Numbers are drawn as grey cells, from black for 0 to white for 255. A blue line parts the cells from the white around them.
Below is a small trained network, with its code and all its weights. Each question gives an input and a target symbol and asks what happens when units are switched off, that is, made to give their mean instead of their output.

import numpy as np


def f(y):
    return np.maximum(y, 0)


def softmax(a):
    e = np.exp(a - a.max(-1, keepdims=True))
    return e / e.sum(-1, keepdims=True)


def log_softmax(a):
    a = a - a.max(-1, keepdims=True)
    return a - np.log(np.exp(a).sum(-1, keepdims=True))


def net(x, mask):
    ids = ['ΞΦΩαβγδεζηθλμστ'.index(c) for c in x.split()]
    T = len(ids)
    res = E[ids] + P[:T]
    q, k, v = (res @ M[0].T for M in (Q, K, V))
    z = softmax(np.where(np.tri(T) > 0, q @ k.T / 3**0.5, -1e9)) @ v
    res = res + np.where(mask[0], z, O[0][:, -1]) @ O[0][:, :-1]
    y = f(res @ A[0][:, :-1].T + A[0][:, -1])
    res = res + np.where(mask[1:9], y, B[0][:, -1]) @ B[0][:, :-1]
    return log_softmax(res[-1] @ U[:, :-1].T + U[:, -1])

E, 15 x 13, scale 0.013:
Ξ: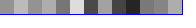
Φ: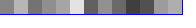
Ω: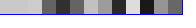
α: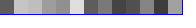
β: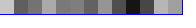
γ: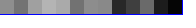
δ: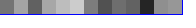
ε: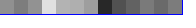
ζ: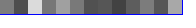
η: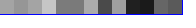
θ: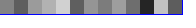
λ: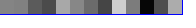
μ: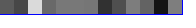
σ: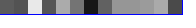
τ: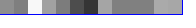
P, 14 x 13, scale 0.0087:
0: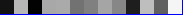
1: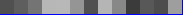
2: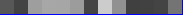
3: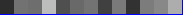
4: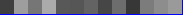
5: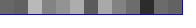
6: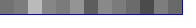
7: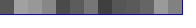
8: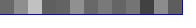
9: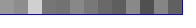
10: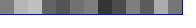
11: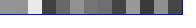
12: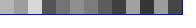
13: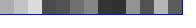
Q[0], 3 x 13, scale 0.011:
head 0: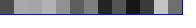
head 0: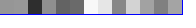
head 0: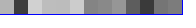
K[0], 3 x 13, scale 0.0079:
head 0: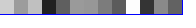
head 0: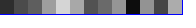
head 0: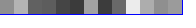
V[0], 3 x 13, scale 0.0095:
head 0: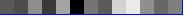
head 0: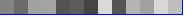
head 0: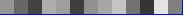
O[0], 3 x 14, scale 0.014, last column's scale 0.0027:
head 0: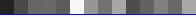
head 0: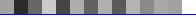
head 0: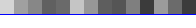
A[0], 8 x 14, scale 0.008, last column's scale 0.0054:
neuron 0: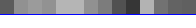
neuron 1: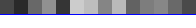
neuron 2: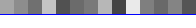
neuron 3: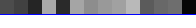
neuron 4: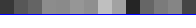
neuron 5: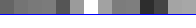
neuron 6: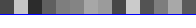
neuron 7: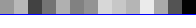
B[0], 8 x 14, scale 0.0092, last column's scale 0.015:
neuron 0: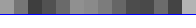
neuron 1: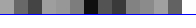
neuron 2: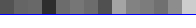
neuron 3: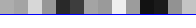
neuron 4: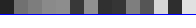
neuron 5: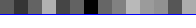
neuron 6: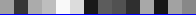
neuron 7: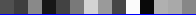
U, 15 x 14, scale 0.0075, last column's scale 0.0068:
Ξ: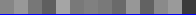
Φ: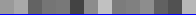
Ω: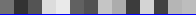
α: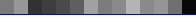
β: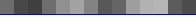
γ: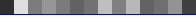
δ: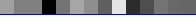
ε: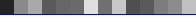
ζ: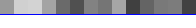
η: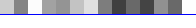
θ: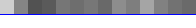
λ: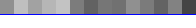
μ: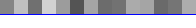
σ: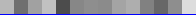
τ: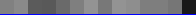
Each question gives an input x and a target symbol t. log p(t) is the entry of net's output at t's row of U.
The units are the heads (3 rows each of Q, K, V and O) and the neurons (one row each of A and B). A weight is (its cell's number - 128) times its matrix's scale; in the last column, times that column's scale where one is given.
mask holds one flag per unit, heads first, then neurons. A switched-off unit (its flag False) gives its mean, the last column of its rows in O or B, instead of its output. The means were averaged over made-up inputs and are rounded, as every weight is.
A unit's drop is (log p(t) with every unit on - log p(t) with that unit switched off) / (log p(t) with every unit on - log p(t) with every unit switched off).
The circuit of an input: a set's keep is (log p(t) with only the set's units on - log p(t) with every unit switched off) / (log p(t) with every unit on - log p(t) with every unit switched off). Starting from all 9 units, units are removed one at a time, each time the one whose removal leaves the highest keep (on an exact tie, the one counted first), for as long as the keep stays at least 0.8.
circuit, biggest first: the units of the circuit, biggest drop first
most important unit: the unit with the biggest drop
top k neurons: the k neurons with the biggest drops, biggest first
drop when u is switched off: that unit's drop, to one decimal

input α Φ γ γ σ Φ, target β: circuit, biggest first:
[neuron 1; head 0]
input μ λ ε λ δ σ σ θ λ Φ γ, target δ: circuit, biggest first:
[head 0; neuron 0]
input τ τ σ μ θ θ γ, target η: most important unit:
neuron 2
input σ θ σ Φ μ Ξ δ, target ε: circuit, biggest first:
[head 0; neuron 1]
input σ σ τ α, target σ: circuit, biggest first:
[head 0; neuron 3]
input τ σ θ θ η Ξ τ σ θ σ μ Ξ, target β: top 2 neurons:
[neuron 3; neuron 4]
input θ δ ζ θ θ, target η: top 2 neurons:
[neuron 2; neuron 1]
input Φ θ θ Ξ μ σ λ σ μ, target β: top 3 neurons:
[neuron 1; neuron 4; neuron 5]
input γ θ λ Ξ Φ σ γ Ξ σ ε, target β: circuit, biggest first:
[head 0; neuron 1]
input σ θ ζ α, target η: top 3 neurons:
[neuron 2; neuron 1; neuron 5]
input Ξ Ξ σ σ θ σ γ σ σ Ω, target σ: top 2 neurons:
[neuron 4; neuron 1]
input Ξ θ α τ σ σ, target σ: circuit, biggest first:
[neuron 3; head 0]
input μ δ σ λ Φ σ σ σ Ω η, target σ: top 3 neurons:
[neuron 4; neuron 1; neuron 0]
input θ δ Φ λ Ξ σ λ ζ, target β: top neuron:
[neuron 3]
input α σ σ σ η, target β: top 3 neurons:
[neuron 1; neuron 4; neuron 5]
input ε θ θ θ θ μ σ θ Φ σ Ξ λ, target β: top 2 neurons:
[neuron 5; neuron 3]
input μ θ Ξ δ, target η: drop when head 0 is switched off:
0.7
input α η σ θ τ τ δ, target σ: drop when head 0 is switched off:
0.9
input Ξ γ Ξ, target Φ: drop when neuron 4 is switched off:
0.2
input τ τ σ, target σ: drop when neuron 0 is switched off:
0.0
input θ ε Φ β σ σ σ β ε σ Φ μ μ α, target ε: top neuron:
[neuron 1]
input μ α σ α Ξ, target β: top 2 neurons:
[neuron 1; neuron 4]
